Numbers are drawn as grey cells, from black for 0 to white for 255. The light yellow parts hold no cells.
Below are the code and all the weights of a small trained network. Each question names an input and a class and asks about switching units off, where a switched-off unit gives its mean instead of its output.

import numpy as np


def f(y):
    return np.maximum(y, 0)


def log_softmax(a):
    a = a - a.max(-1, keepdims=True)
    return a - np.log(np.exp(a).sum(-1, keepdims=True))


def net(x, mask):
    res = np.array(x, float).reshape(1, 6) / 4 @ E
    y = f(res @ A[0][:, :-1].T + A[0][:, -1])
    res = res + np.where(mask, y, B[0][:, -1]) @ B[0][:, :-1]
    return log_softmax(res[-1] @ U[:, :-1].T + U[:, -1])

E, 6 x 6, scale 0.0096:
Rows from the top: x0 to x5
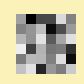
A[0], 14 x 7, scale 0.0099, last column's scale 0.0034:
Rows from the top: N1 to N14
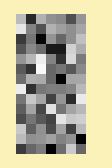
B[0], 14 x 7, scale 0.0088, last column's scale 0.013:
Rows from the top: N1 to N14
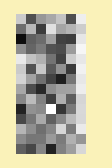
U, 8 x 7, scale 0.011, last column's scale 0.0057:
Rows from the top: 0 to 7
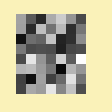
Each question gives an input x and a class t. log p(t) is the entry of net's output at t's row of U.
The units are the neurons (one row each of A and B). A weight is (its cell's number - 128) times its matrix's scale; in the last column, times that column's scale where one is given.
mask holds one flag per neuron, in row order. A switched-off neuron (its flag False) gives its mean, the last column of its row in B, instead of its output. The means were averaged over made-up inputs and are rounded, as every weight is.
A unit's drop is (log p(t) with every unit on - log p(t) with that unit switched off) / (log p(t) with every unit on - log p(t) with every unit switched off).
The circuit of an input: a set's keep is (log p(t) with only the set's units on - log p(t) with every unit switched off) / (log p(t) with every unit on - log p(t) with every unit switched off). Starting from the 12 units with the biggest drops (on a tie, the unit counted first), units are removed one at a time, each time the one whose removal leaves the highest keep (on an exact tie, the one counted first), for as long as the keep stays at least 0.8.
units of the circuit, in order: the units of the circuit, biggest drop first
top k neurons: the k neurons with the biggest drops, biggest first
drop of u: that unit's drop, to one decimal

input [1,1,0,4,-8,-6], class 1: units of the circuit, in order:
N6
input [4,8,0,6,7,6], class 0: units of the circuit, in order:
N8, N12, N6
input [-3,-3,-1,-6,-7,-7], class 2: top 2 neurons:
N3, N10
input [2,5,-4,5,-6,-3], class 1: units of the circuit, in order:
N1, N6
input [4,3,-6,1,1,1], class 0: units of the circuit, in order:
N6, N7
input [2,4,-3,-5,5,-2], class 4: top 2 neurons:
N9, N1
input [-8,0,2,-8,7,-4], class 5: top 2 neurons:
N5, N7
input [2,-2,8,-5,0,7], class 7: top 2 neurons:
N7, N2
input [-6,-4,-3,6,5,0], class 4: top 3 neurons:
N9, N6, N8
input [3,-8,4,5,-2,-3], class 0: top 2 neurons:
N8, N2
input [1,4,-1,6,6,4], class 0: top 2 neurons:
N6, N12
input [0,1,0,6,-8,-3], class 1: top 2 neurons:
N1, N6
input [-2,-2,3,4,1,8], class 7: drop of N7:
0.2
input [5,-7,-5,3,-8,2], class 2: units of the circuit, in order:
N3
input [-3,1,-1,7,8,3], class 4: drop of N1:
-0.1
